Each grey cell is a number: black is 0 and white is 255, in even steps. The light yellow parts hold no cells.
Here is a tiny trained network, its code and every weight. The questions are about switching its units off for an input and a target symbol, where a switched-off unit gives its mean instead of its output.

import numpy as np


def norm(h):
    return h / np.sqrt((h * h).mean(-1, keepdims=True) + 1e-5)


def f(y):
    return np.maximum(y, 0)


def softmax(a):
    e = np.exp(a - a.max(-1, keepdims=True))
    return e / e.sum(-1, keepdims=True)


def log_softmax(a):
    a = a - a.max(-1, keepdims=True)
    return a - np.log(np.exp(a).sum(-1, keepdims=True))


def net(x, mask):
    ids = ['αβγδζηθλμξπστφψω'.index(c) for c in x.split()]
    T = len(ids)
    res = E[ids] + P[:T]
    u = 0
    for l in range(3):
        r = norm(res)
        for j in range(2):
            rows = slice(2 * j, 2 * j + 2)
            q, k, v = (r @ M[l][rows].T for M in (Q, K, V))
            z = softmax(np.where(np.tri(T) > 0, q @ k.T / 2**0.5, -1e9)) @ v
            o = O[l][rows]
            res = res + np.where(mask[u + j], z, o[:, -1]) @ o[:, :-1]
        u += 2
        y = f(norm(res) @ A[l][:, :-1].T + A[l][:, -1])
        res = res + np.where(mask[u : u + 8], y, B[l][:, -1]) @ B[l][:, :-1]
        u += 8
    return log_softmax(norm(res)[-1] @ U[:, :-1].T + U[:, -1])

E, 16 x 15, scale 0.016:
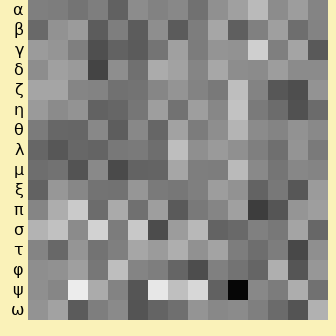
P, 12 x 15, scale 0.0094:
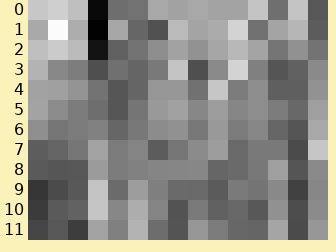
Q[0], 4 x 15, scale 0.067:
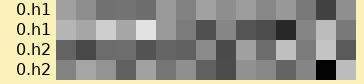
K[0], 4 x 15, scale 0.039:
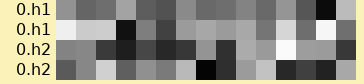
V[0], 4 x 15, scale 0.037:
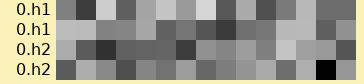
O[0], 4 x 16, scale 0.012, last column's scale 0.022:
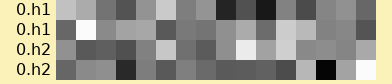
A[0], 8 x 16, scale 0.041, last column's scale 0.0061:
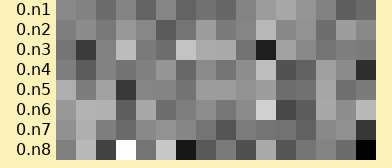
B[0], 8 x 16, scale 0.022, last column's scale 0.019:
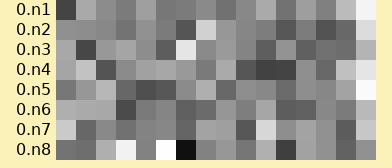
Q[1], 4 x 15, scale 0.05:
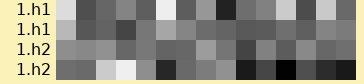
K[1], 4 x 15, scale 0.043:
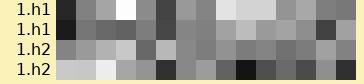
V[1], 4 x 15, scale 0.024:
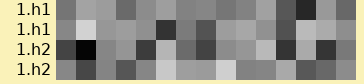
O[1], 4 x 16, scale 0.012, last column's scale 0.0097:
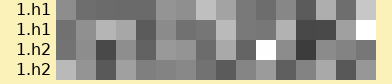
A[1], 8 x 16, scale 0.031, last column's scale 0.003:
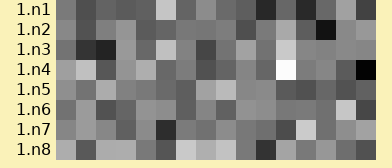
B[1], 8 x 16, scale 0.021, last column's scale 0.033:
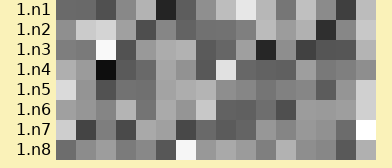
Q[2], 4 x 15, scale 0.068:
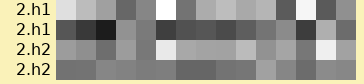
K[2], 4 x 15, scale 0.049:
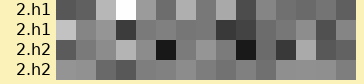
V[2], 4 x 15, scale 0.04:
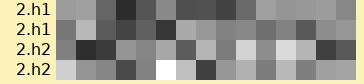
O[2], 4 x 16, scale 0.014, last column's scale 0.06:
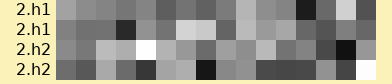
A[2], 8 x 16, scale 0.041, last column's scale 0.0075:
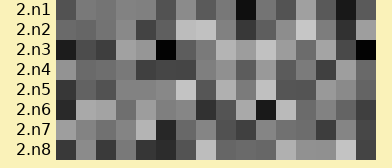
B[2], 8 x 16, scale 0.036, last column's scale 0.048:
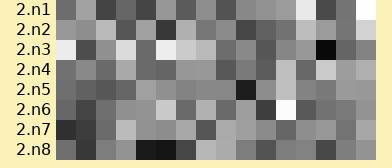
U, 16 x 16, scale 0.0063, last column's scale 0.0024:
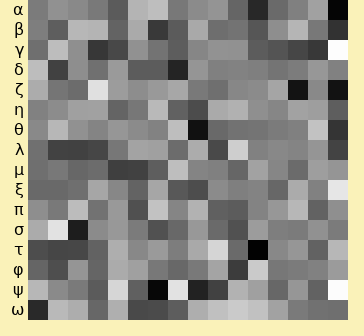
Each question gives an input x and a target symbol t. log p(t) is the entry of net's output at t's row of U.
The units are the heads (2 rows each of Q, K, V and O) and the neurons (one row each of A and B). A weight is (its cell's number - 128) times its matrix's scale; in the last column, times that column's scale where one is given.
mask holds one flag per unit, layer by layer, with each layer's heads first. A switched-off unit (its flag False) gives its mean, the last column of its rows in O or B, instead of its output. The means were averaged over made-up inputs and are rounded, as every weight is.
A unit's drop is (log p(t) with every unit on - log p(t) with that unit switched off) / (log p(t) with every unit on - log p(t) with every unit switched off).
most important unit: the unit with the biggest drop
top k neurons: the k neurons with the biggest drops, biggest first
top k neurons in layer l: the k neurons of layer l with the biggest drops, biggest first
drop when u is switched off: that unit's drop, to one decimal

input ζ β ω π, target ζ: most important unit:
0.h1
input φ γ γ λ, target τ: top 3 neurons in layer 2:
2.n1; 2.n2; 2.n4
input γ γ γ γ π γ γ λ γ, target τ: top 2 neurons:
1.n1; 1.n3
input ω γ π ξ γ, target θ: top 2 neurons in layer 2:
2.n1; 2.n7
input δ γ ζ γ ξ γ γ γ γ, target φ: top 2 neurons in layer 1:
1.n3; 1.n7
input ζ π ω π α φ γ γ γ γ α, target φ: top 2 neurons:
1.n3; 1.n5
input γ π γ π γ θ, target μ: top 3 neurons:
0.n5; 2.n8; 1.n1
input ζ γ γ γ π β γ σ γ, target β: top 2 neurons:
0.n8; 2.n1
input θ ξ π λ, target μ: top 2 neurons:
0.n5; 2.n8
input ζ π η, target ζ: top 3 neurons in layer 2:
2.n2; 2.n7; 2.n4
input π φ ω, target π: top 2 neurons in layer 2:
2.n2; 2.n1
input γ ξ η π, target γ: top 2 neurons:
1.n4; 0.n2
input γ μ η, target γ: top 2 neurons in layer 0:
0.n2; 0.n4
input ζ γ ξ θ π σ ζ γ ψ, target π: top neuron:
0.n3
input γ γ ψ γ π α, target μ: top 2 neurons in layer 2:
2.n8; 2.n7
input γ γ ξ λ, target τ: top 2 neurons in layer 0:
0.n4; 0.n1
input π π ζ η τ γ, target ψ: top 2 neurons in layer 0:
0.n5; 0.n7
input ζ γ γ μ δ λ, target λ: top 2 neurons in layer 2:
2.n5; 2.n1
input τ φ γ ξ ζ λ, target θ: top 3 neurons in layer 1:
1.n7; 1.n6; 1.n1
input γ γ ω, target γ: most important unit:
2.h2
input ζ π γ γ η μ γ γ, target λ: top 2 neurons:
2.n5; 1.n5
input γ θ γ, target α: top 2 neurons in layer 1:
1.n6; 1.n3
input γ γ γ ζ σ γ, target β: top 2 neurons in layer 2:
2.n1; 2.n2
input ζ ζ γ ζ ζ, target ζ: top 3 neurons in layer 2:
2.n4; 2.n2; 2.n7
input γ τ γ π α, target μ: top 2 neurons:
2.n8; 1.n1
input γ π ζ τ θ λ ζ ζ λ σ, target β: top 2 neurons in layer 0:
0.n8; 0.n7
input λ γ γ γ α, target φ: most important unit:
0.h2
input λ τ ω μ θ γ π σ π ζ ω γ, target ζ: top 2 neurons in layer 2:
2.n3; 2.n1
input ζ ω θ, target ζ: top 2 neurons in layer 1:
1.n3; 1.n2
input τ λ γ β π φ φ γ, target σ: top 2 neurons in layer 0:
0.n7; 0.n5
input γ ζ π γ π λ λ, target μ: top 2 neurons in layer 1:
1.n1; 1.n7
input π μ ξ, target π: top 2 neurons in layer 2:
2.n2; 2.n1
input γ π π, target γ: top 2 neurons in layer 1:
1.n4; 1.n1
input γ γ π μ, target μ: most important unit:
2.h2
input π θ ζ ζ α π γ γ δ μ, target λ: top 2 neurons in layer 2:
2.n5; 2.n1
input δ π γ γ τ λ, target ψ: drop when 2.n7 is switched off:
0.1
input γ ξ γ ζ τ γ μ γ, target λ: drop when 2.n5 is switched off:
0.5
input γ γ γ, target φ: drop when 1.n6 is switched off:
0.0
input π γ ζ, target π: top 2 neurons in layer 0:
0.n1; 0.n5
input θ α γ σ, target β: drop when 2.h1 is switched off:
0.1
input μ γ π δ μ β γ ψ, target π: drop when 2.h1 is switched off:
-0.1
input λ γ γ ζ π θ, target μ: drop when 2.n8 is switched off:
0.8
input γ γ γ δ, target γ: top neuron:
0.n7
